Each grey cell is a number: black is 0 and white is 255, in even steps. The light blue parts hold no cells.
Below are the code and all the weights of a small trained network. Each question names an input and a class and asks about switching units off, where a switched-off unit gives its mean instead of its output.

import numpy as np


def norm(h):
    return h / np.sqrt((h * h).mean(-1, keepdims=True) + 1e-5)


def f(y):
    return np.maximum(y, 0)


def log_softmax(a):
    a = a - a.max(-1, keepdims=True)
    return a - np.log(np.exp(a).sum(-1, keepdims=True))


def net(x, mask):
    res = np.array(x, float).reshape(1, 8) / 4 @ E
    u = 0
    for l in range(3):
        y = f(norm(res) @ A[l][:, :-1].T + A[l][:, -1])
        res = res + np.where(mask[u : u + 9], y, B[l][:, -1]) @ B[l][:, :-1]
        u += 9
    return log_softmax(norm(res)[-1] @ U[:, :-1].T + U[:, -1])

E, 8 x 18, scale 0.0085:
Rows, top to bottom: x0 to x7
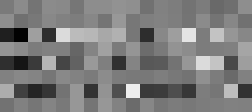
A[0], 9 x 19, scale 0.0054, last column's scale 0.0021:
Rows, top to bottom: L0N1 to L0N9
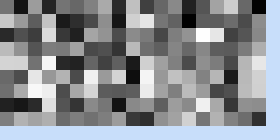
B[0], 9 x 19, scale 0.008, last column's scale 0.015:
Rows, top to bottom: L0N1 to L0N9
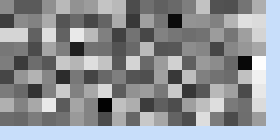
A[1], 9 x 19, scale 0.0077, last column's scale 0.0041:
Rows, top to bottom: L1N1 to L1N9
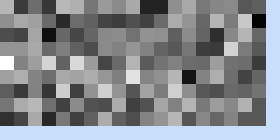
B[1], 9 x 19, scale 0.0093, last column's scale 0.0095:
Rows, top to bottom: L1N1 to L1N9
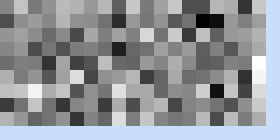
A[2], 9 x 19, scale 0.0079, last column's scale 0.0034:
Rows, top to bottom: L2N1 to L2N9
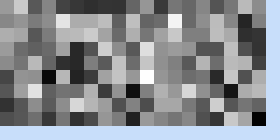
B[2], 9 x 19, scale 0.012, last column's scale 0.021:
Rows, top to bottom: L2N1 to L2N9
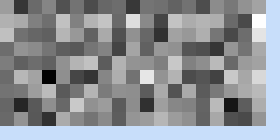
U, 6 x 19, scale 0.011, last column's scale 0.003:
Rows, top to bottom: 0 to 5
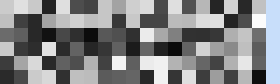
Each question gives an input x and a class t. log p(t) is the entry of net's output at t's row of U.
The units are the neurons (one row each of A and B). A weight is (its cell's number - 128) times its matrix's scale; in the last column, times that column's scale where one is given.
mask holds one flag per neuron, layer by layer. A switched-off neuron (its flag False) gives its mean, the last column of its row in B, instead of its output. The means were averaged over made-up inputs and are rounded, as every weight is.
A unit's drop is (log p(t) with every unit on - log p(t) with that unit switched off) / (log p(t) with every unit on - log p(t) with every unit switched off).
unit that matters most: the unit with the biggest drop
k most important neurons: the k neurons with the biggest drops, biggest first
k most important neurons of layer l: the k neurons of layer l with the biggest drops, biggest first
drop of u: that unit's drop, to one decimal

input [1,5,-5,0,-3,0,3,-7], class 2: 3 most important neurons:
[L0N2 L0N8 L0N3]
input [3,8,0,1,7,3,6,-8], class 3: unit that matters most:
L0N5
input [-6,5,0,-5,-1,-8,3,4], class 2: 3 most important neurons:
[L0N5 L0N8 L0N7]
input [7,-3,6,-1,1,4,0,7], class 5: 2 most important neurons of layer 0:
[L0N5 L0N7]
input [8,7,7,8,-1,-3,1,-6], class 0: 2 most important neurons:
[L0N8 L0N3]
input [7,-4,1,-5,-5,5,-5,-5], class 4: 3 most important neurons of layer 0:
[L0N3 L0N6 L0N8]
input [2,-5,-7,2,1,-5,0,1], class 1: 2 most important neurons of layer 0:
[L0N5 L0N6]
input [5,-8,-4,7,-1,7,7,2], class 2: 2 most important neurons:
[L0N8 L0N3]
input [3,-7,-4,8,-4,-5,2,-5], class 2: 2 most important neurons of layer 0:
[L0N2 L0N8]
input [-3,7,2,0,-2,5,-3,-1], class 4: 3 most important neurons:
[L0N3 L0N8 L0N6]
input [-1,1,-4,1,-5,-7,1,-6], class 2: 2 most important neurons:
[L0N2 L0N7]
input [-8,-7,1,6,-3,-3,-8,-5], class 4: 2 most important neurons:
[L0N6 L0N3]
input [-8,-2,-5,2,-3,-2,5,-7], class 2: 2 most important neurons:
[L0N8 L0N3]
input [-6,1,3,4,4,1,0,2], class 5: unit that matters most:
L0N5
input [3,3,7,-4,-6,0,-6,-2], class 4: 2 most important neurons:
[L0N3 L0N8]
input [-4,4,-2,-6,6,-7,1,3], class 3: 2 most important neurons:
[L0N7 L2N2]
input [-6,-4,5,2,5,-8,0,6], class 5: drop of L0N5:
0.9
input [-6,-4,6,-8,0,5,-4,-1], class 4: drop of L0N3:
0.7
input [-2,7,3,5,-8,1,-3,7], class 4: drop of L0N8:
0.1
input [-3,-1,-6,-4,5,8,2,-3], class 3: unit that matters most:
L0N2
